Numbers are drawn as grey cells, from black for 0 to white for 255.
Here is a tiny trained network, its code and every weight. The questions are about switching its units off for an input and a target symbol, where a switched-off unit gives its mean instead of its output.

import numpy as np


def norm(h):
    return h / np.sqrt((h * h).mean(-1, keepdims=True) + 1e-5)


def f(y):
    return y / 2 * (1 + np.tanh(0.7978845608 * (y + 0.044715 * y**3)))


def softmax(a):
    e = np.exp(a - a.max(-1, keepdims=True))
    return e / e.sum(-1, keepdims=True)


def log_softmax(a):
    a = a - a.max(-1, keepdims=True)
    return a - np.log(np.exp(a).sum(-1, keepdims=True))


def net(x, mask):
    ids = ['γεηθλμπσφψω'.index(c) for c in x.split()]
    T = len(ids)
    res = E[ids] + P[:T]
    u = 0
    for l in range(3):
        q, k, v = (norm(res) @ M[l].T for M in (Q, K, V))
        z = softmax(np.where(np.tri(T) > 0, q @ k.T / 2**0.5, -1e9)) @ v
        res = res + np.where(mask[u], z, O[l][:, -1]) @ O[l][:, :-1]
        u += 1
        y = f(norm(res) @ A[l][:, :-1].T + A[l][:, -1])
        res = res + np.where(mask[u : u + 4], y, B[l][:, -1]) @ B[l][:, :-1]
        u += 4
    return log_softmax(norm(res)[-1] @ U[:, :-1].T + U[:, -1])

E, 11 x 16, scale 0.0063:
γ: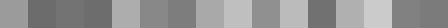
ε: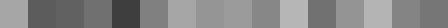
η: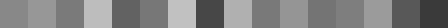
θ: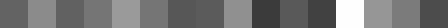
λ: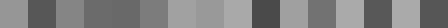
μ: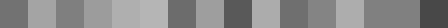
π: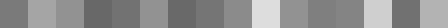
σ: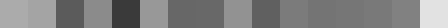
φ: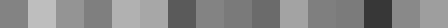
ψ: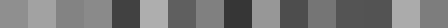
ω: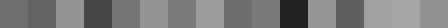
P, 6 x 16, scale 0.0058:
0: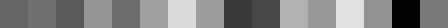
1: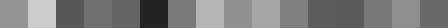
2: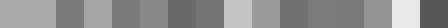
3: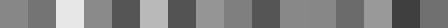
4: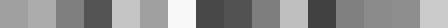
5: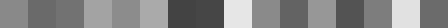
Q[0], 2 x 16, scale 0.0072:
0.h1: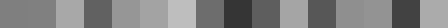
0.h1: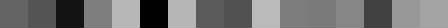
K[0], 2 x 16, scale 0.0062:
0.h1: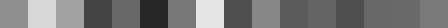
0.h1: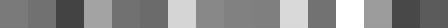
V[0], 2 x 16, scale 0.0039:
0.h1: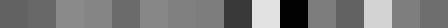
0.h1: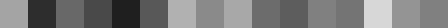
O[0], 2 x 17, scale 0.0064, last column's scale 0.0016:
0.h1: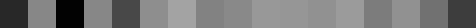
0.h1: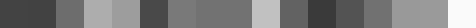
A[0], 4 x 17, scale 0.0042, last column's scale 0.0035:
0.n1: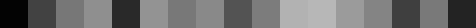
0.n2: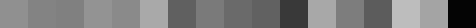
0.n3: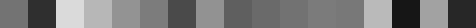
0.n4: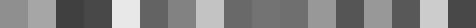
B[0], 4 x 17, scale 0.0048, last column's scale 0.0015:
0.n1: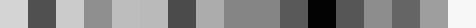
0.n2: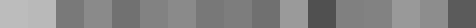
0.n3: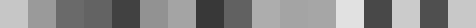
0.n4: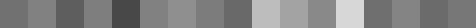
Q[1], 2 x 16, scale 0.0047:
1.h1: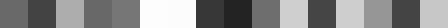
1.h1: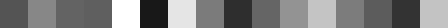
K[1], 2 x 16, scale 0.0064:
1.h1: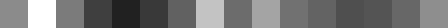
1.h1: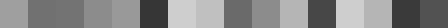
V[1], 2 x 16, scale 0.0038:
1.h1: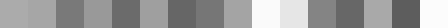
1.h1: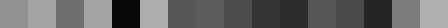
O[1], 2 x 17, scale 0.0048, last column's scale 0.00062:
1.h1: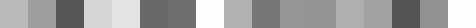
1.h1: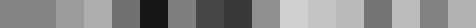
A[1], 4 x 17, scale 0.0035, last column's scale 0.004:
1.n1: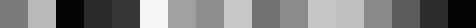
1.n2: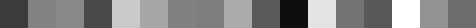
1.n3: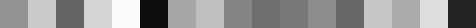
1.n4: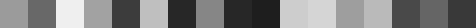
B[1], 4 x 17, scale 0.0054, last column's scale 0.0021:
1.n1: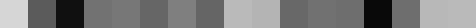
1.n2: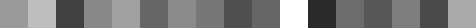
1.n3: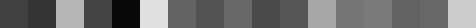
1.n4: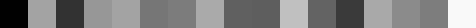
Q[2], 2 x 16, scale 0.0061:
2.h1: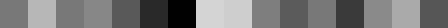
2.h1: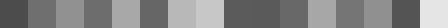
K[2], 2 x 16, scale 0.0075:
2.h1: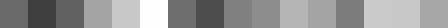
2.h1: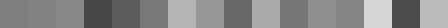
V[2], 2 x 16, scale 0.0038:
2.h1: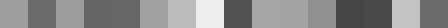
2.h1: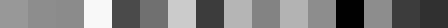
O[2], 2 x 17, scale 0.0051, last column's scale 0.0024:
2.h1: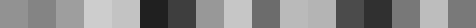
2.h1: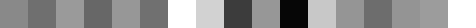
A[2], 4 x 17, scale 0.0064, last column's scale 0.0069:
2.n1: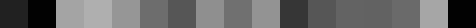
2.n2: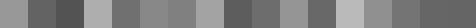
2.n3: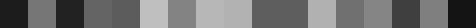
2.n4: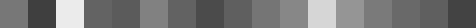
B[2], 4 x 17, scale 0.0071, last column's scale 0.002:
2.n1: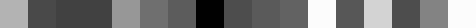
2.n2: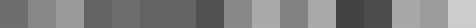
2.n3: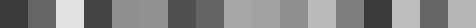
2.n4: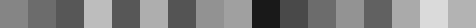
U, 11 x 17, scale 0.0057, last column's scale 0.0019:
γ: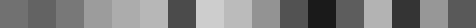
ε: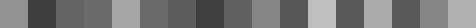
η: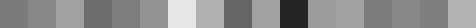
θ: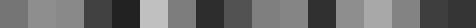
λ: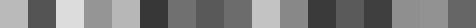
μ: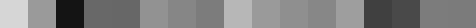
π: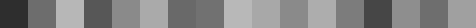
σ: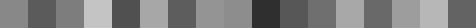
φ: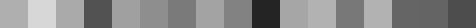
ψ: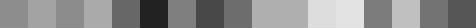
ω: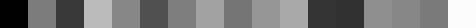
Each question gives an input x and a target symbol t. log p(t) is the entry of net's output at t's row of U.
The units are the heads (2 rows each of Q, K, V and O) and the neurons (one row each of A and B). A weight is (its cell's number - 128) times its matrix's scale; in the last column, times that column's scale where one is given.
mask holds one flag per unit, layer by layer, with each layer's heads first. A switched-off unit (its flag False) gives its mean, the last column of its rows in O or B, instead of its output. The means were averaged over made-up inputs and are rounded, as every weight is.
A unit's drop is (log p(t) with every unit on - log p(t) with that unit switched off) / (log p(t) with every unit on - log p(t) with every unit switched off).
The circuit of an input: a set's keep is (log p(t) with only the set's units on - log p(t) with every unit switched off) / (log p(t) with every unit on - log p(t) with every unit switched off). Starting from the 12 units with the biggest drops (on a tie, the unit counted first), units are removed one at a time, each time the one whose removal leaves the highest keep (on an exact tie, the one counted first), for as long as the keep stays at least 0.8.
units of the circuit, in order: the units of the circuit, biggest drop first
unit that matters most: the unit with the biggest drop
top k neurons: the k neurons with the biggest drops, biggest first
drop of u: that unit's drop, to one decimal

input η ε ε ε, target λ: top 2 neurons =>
(0.n3 1.n3)
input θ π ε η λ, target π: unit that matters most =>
1.h1
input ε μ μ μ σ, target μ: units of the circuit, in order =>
(0.h1 1.n1)
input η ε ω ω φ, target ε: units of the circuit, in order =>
(0.h1 2.n1 1.n3)
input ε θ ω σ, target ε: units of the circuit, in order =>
(0.h1 2.n1 0.n1)
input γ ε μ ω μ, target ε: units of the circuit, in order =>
(0.h1 2.n1 1.n3)
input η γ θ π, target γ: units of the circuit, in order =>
(0.n1 0.h1)
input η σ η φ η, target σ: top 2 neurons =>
(1.n3 2.n4)
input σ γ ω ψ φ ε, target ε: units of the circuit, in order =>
(0.h1 2.n1)
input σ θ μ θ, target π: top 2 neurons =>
(2.n3 1.n4)
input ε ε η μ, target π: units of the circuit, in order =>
(0.h1 2.n3 1.n4)
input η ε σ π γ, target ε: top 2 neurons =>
(2.n1 1.n3)
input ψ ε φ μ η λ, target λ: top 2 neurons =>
(1.n2 1.n3)
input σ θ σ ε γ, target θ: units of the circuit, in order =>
(2.h1)
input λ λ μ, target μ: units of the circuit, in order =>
(0.h1 1.n1)
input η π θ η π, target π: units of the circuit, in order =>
(1.h1 2.n3 1.n3 0.h1)
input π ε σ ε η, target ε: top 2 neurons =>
(2.n1 1.n3)
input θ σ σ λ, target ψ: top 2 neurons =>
(0.n3 1.n4)
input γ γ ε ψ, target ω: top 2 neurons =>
(1.n4 0.n1)
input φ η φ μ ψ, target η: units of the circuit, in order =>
(2.h1)
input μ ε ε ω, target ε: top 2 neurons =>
(2.n1 0.n1)
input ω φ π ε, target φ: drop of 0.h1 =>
1.2
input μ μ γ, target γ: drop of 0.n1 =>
0.0
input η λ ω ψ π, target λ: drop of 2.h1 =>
0.3
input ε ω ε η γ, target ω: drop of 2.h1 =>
0.1
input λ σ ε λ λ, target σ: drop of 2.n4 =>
0.5
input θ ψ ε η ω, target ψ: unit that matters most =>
1.h1
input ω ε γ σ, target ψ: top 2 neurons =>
(0.n3 1.n4)
